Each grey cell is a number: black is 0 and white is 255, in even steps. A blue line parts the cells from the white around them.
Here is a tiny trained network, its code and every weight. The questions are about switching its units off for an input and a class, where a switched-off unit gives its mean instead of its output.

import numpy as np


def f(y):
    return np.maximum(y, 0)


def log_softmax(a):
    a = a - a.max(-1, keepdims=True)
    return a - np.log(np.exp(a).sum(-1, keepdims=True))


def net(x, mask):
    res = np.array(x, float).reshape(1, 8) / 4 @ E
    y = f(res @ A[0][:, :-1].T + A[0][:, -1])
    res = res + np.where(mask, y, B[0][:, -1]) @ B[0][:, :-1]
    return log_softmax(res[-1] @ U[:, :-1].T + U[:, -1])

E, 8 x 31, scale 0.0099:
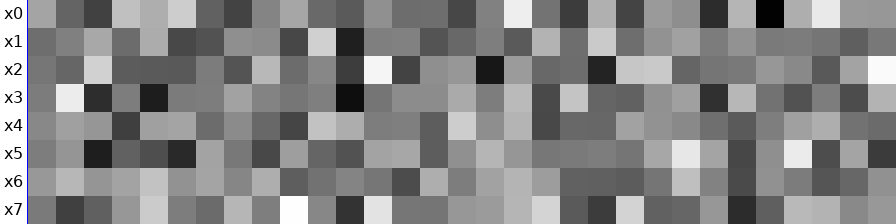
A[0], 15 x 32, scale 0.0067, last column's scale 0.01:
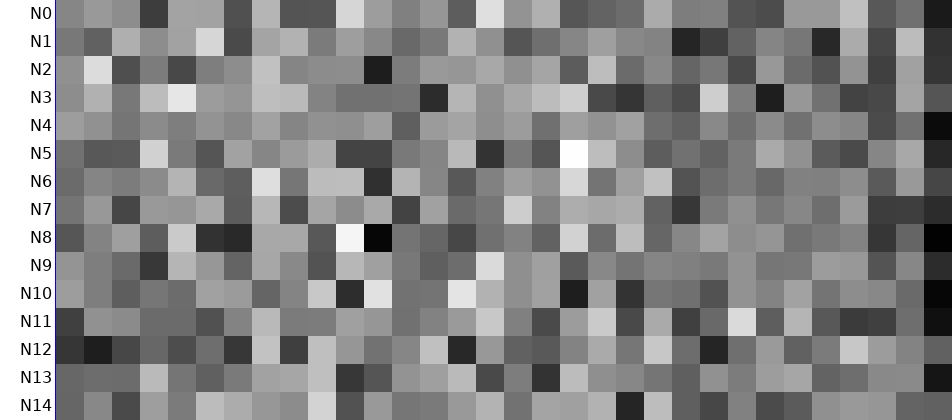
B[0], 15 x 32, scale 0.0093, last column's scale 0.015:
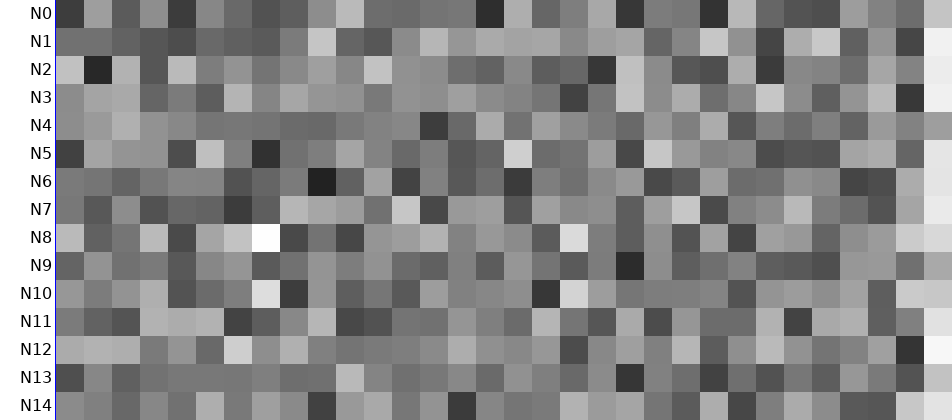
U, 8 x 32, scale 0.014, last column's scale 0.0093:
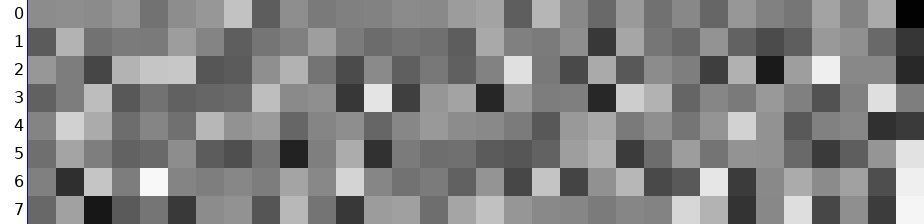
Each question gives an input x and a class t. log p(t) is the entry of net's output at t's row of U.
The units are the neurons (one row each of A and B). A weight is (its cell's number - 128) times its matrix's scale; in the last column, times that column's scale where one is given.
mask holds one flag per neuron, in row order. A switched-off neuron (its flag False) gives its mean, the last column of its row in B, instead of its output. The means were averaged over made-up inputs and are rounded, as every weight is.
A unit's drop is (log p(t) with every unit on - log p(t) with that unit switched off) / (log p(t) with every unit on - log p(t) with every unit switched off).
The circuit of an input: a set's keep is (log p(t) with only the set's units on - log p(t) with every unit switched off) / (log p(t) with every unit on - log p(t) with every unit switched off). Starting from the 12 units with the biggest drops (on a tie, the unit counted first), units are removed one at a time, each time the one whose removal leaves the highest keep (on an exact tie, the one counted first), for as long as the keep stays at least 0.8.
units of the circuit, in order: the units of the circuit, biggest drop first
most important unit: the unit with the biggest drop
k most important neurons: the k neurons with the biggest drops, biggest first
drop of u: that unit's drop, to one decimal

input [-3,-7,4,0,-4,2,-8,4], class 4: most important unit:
N12
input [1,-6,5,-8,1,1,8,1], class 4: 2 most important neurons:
[N3; N2]
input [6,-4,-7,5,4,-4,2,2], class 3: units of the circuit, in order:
[N7; N11]
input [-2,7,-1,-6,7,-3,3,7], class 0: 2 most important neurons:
[N8; N2]
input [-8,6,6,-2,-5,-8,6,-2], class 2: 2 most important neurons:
[N11; N7]
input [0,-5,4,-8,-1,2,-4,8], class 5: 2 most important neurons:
[N14; N6]
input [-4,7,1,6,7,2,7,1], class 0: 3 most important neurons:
[N8; N5; N12]
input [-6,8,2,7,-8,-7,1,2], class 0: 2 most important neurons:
[N8; N0]
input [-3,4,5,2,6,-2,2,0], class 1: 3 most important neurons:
[N0; N7; N9]
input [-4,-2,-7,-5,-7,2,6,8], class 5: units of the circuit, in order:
[N6; N14]
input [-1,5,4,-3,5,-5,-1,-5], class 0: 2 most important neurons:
[N6; N8]
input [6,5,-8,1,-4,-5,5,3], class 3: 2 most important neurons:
[N7; N11]
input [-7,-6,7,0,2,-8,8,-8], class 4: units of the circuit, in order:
[N6; N7]
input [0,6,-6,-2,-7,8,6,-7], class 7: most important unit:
N6
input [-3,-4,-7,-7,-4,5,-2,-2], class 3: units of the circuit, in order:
[N7; N2]
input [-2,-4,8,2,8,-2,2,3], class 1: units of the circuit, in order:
[N0; N7]
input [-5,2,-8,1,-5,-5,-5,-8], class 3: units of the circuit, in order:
[N7; N6]
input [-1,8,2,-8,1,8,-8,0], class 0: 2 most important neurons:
[N8; N2]
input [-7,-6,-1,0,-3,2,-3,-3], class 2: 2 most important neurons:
[N11; N8]
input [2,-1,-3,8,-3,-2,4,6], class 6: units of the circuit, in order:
[N2]
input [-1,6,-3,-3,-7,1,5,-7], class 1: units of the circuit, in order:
[N5; N6]
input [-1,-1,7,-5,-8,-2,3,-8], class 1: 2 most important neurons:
[N5; N7]
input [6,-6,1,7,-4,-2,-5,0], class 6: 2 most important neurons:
[N2; N11]
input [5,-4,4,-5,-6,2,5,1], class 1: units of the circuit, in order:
[N2; N11; N5]
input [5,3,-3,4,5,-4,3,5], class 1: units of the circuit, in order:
[N0; N11]
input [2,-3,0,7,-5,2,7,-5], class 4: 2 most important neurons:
[N3; N6]
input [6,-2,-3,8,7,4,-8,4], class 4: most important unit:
N12
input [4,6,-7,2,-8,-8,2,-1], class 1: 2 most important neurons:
[N5; N13]
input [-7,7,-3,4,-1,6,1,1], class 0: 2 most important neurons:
[N8; N1]
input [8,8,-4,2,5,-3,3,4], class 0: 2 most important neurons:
[N8; N11]
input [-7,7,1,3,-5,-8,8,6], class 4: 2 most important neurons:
[N3; N10]
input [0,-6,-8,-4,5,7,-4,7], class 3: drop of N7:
0.8
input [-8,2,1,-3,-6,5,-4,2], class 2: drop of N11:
0.9
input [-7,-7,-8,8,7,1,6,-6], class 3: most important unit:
N7
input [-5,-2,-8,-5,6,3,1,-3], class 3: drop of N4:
0.0
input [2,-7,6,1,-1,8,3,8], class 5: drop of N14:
0.5
